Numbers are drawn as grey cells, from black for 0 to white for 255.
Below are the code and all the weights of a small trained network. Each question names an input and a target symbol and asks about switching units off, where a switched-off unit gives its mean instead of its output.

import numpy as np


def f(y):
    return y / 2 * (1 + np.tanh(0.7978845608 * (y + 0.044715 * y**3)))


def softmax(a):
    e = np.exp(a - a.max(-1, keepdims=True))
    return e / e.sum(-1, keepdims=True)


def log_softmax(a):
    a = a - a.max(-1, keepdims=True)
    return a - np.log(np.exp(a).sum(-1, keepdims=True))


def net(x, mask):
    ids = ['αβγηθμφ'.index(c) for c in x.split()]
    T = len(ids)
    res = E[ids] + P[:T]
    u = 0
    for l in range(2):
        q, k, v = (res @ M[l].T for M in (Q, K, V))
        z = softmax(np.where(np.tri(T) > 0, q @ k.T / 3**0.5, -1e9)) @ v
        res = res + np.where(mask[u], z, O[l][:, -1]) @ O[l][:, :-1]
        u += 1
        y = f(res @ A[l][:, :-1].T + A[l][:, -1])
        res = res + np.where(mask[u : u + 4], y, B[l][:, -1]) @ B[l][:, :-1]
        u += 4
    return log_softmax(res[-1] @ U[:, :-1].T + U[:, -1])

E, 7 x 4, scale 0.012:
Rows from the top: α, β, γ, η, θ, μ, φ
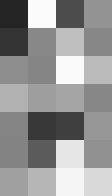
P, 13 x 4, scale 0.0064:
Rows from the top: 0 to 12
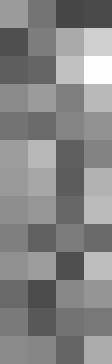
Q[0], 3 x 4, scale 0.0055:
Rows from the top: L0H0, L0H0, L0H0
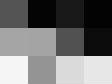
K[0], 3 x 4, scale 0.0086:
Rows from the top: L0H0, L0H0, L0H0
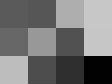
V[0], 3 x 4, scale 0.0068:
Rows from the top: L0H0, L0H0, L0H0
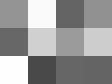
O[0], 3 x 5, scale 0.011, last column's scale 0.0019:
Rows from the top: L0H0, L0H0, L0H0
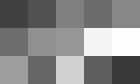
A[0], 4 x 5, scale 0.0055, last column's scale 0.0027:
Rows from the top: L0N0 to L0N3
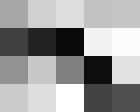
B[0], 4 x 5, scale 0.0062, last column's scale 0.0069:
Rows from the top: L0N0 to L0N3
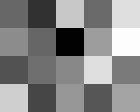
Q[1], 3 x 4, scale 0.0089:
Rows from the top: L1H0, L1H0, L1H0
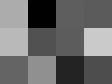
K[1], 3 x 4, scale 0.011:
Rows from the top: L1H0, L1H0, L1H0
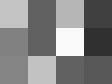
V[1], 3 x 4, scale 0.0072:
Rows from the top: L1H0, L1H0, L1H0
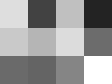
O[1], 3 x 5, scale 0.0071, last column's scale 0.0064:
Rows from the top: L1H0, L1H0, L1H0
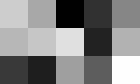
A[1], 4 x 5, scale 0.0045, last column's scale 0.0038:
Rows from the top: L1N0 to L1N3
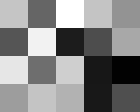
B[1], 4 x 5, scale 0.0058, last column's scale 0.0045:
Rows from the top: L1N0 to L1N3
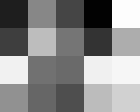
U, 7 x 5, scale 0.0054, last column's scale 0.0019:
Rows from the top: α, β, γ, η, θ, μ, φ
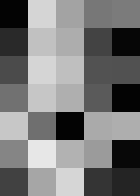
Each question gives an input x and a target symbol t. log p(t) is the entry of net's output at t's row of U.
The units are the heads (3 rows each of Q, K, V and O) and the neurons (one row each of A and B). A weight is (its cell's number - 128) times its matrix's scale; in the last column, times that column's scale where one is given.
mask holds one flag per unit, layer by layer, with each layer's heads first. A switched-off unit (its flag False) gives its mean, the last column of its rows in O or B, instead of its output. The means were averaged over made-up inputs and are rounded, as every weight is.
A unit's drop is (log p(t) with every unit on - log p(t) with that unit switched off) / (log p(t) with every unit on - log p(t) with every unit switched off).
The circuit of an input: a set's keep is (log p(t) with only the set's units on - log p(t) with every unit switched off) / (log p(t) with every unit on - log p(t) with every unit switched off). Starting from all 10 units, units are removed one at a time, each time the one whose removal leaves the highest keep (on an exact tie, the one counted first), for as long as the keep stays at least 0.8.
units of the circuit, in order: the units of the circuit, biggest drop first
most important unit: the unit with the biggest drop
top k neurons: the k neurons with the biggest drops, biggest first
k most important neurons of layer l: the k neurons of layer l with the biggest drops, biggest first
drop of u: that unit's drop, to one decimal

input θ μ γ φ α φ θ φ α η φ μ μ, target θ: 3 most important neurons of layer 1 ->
[L1N2, L1N3, L1N0]
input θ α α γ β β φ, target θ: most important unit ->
L0N3
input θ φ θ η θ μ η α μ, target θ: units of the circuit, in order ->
[L1H0, L0H0, L0N3, L1N2]
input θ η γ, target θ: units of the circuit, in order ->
[L0H0, L1H0, L1N2, L0N3]
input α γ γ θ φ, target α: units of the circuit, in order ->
[L0H0, L1H0]
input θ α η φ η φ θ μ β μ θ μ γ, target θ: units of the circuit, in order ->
[L0H0, L1H0, L0N3, L1N2]
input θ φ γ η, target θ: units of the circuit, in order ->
[L0H0, L1H0, L1N2, L0N3]
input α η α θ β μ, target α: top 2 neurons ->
[L0N3, L0N1]
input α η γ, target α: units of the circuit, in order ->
[L0H0, L1H0]
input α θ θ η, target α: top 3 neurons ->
[L0N3, L0N1, L1N2]
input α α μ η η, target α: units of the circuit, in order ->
[L0H0, L1H0, L0N3]
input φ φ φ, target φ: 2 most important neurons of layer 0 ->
[L0N0, L0N1]
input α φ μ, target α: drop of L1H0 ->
0.6
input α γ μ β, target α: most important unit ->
L1H0
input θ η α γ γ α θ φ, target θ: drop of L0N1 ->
-0.1
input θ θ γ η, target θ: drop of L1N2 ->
0.5
